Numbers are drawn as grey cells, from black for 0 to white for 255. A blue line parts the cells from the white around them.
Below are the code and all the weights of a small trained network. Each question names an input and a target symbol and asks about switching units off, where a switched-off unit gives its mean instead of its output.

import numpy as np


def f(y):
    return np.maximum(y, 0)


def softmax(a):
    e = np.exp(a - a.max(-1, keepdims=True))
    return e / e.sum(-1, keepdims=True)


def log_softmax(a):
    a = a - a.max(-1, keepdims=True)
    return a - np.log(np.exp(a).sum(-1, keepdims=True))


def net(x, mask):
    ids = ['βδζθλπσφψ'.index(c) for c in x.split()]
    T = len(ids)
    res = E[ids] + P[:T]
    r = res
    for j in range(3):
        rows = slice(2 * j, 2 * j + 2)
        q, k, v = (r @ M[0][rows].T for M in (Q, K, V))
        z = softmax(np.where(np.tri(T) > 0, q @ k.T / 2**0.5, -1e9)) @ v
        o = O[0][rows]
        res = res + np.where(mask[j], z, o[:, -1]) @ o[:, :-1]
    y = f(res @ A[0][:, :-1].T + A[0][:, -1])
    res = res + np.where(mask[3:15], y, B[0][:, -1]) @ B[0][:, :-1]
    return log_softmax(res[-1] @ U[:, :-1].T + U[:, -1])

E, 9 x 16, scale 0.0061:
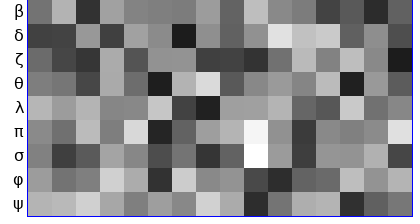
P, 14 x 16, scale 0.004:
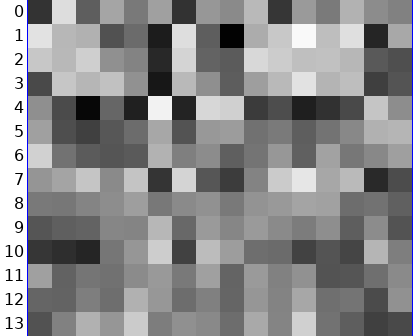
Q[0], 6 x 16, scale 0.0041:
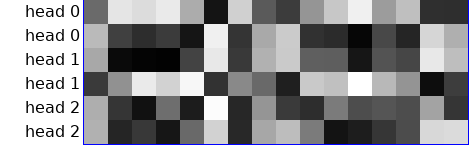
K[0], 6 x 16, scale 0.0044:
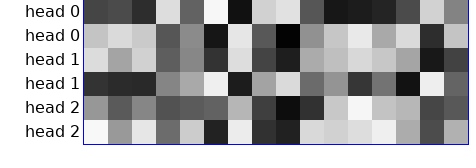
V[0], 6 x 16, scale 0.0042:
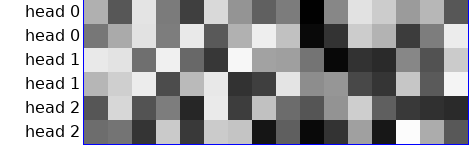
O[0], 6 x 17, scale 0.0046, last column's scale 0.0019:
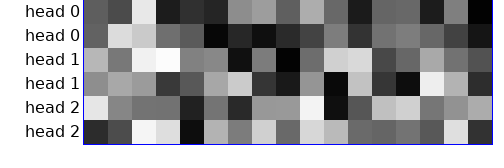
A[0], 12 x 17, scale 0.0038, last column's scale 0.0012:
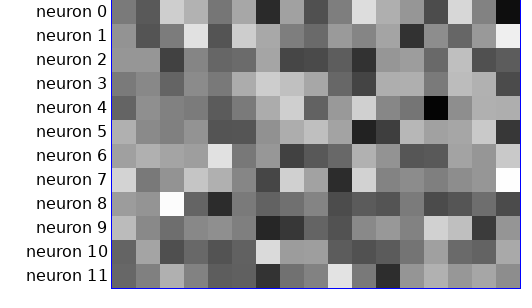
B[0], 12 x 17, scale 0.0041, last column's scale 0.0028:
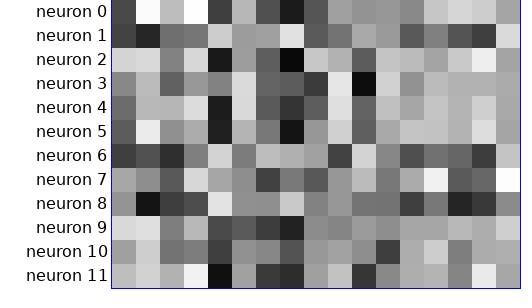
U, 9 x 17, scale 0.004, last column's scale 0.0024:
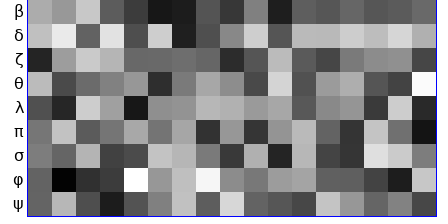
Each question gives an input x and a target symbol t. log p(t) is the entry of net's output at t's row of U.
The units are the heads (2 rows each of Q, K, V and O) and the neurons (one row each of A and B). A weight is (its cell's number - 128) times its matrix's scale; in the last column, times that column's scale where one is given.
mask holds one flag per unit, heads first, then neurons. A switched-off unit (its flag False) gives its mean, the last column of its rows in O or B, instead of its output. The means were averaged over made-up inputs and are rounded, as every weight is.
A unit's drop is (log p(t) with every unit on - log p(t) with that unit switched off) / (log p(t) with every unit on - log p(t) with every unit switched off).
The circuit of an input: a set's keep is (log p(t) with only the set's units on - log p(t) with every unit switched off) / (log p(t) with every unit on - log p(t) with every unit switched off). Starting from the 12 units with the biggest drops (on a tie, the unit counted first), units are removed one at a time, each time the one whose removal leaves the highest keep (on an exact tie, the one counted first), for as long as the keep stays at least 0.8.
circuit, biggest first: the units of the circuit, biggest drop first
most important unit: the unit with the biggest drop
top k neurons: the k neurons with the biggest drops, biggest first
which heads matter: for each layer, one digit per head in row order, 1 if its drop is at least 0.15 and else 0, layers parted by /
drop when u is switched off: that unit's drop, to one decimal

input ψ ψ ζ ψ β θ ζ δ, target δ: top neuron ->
(neuron 0)
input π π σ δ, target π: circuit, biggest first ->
(head 2; head 1; head 0)
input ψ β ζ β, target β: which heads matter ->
101
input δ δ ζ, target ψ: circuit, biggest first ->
(head 1; neuron 10)
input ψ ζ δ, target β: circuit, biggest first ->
(head 0; head 2)
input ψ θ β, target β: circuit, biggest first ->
(head 0; head 2)
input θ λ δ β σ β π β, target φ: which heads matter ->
100
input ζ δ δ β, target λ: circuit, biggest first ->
(head 2; head 0; head 1)
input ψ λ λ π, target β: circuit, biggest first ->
(head 0; head 1)
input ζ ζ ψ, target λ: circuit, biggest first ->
(head 2; head 0)
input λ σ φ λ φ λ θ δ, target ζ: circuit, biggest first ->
(head 2; head 1; neuron 0; head 0)
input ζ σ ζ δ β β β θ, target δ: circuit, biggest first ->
(head 0; head 2; neuron 3)
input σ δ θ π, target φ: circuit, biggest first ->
(head 2; head 0; neuron 6)
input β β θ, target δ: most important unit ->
head 0
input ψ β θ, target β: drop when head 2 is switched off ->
0.2
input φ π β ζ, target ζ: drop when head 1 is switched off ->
0.4
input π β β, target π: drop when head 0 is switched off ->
0.2
